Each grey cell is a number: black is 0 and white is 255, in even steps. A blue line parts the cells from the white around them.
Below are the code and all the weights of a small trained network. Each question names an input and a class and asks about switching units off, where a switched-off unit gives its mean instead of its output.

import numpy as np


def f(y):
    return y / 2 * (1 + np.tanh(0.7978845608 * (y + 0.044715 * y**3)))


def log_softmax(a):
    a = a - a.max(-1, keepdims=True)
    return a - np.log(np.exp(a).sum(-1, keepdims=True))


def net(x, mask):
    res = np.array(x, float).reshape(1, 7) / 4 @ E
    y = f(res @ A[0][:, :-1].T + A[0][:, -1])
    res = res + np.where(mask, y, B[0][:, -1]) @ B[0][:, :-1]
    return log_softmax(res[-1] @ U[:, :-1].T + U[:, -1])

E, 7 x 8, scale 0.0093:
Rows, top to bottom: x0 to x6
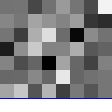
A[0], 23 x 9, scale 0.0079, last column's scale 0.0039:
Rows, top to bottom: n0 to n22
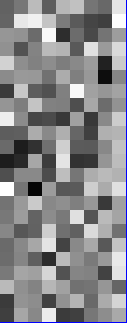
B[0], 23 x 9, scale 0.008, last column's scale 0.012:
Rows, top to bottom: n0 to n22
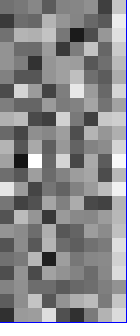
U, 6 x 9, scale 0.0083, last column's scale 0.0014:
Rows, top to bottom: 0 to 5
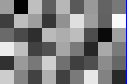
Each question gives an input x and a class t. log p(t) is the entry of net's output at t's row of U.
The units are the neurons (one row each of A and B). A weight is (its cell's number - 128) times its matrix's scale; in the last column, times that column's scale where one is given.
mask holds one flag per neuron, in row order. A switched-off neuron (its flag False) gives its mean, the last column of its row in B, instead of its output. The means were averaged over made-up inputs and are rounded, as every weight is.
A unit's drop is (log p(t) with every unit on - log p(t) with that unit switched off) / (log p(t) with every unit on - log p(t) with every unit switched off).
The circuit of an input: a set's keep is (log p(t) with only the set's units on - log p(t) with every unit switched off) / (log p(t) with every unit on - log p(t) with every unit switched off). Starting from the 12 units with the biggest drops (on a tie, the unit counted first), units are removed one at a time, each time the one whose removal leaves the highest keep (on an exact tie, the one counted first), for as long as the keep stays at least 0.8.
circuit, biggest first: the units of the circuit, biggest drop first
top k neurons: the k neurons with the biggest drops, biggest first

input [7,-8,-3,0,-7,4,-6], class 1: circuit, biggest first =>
n6
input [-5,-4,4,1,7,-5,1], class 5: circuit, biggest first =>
n11, n18, n1
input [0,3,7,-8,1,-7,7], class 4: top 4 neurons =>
n2, n22, n17, n19
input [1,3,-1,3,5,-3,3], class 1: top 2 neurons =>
n13, n2
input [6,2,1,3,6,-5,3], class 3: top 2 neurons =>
n8, n12
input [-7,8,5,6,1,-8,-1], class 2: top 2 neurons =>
n14, n5
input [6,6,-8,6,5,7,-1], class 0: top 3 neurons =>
n11, n10, n9
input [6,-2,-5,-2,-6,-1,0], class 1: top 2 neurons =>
n6, n15
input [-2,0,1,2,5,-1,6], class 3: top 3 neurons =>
n8, n22, n17
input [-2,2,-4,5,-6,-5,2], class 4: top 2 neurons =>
n2, n22
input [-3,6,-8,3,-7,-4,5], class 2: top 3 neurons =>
n1, n4, n14
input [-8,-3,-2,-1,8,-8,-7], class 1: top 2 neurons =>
n11, n10
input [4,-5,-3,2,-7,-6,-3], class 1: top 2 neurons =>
n6, n15
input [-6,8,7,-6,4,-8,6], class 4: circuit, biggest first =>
n2
